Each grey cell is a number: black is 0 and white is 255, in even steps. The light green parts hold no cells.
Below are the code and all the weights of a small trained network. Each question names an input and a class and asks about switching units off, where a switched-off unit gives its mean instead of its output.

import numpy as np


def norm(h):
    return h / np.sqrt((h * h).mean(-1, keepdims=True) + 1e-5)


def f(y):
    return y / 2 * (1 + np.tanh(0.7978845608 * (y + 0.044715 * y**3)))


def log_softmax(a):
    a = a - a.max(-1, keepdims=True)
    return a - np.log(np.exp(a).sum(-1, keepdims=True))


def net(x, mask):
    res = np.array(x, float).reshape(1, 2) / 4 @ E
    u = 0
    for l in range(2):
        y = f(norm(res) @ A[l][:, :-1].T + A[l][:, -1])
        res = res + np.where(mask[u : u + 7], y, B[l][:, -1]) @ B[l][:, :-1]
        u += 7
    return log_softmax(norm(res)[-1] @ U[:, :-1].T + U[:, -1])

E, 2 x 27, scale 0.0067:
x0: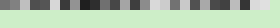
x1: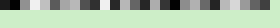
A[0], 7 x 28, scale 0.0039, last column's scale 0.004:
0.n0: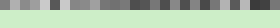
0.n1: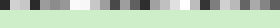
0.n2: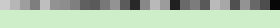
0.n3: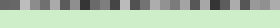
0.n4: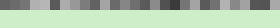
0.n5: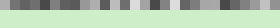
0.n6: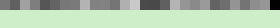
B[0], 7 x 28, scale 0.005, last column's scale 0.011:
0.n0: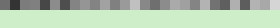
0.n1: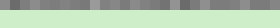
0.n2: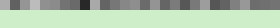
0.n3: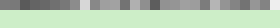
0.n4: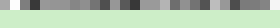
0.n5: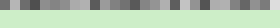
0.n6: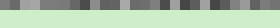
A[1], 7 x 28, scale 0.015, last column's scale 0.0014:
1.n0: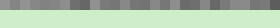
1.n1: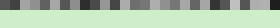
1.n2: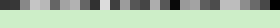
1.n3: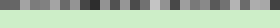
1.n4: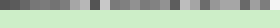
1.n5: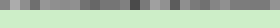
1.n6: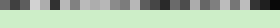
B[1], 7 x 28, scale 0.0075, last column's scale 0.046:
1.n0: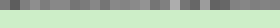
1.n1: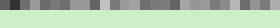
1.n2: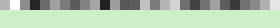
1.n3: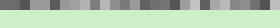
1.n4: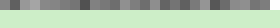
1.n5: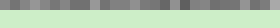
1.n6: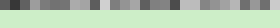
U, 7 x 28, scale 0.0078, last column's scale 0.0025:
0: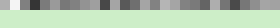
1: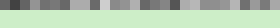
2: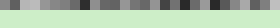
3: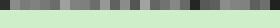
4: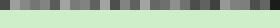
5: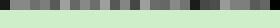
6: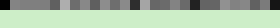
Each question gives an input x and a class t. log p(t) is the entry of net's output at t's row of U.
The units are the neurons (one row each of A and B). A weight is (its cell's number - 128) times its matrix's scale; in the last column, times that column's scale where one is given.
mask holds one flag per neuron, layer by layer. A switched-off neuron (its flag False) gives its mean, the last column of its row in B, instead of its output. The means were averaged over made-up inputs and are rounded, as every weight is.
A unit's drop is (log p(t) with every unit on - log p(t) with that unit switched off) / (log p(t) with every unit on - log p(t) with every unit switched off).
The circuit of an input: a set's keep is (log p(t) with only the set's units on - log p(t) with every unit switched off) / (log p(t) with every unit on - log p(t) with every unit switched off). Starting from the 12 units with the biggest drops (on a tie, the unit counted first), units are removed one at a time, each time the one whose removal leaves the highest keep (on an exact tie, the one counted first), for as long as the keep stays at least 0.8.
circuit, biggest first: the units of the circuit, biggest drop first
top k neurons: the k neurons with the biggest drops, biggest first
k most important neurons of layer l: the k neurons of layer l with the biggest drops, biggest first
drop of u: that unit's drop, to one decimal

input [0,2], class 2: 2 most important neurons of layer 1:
(1.n2; 1.n6)
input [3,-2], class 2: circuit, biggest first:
(1.n2; 1.n6; 1.n1)
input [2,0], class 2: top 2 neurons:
(0.n3; 1.n2)
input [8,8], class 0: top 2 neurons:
(1.n2; 0.n0)
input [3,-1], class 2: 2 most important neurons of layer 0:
(0.n3; 0.n0)
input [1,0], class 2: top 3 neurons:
(1.n2; 1.n6; 1.n3)
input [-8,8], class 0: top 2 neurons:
(1.n2; 0.n3)
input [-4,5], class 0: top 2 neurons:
(1.n2; 0.n3)
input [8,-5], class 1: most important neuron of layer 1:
(1.n2)
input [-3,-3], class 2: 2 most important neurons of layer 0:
(0.n5; 0.n4)
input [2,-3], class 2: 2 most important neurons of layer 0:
(0.n5; 0.n4)
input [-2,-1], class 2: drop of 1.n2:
0.2
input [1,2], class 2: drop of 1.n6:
0.1
